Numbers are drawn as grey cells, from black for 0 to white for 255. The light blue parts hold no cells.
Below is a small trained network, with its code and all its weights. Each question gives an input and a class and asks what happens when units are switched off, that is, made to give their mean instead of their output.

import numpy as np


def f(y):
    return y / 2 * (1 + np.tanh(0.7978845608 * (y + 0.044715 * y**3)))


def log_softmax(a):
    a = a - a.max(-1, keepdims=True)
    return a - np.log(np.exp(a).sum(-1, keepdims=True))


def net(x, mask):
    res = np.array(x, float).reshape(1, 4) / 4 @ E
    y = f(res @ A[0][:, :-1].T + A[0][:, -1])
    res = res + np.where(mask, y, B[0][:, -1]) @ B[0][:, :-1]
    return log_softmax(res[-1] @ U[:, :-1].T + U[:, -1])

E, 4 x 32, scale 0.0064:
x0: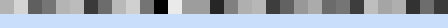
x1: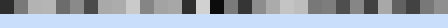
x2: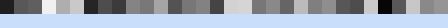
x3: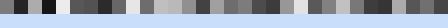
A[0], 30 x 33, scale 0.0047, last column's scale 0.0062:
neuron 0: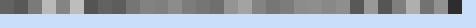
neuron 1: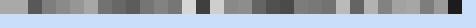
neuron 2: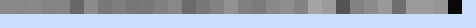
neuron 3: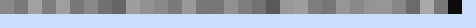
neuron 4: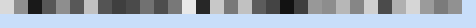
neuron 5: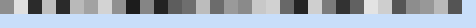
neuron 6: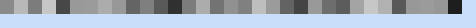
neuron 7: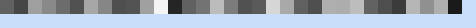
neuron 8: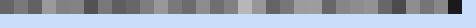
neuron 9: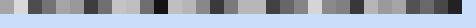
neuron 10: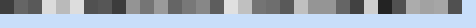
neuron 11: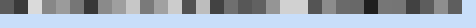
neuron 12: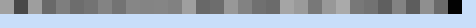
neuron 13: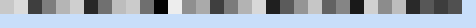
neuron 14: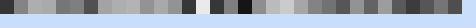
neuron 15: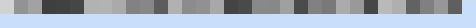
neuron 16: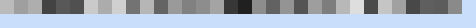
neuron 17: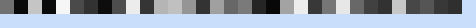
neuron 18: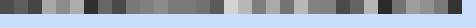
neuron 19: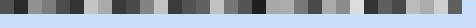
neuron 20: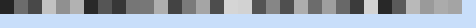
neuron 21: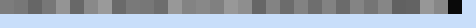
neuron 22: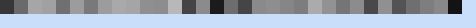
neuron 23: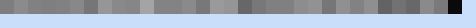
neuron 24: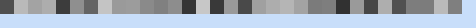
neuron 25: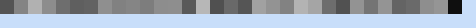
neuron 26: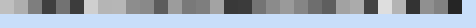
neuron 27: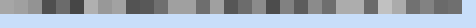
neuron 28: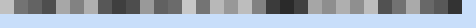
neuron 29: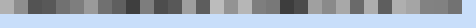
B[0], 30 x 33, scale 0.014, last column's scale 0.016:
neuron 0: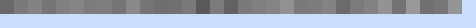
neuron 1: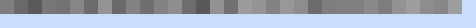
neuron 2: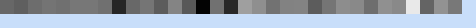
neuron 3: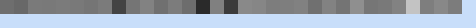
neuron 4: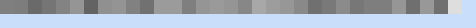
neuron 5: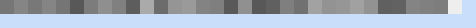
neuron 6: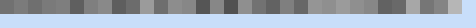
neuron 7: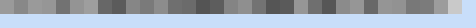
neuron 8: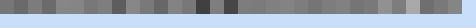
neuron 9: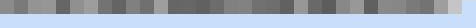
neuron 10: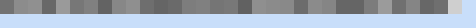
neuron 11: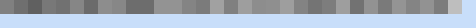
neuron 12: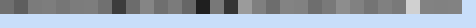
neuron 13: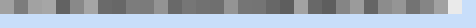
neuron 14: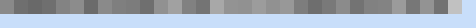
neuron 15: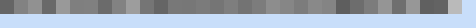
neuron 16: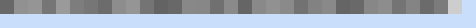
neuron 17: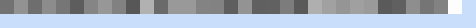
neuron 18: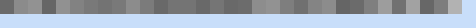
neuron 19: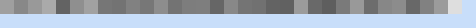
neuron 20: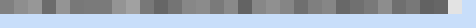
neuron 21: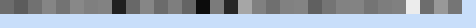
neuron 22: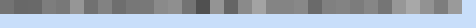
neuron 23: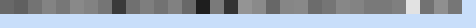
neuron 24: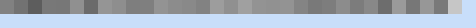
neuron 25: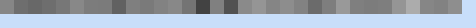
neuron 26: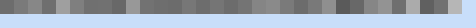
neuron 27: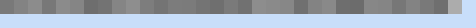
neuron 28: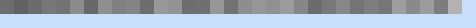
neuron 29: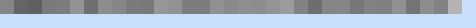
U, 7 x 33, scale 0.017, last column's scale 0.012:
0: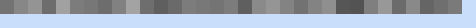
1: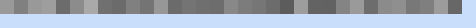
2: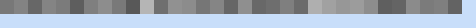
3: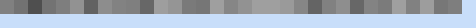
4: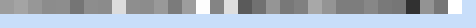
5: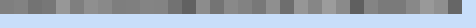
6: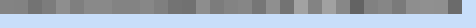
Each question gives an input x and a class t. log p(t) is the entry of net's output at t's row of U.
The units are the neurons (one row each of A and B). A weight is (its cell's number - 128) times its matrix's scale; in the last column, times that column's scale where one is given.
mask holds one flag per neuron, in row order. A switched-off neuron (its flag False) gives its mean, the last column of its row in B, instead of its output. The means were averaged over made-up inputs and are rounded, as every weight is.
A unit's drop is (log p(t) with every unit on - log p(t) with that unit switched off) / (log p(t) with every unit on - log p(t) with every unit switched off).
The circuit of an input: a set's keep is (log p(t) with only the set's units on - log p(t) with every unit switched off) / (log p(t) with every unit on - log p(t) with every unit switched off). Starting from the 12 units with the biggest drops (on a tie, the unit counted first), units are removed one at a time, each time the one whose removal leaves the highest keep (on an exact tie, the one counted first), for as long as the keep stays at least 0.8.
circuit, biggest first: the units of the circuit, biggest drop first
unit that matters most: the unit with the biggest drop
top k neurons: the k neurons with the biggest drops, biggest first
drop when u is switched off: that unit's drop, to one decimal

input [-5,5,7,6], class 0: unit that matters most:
neuron 20
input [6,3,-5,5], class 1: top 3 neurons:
[neuron 13; neuron 9; neuron 20]
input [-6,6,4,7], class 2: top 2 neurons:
[neuron 17; neuron 13]
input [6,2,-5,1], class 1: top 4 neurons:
[neuron 13; neuron 9; neuron 20; neuron 10]
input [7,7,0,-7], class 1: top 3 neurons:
[neuron 13; neuron 9; neuron 17]
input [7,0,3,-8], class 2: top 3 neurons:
[neuron 5; neuron 6; neuron 19]
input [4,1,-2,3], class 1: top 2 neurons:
[neuron 13; neuron 9]
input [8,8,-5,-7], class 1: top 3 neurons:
[neuron 13; neuron 9; neuron 17]
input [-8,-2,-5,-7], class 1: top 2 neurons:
[neuron 19; neuron 7]
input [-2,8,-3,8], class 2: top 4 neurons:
[neuron 17; neuron 4; neuron 28; neuron 29]
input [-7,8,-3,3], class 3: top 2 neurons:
[neuron 11; neuron 14]
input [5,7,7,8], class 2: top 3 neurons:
[neuron 17; neuron 11; neuron 16]
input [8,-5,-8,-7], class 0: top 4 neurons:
[neuron 16; neuron 15; neuron 26; neuron 27]
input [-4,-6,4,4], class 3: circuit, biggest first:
[neuron 4]
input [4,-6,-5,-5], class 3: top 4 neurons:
[neuron 17; neuron 4; neuron 29; neuron 20]
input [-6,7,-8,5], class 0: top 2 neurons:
[neuron 16; neuron 26]
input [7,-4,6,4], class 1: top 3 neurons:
[neuron 13; neuron 9; neuron 16]
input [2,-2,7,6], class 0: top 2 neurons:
[neuron 10; neuron 20]
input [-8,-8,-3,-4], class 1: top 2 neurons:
[neuron 19; neuron 7]
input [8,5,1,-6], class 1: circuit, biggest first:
[neuron 13]
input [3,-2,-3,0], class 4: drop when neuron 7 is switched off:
0.3
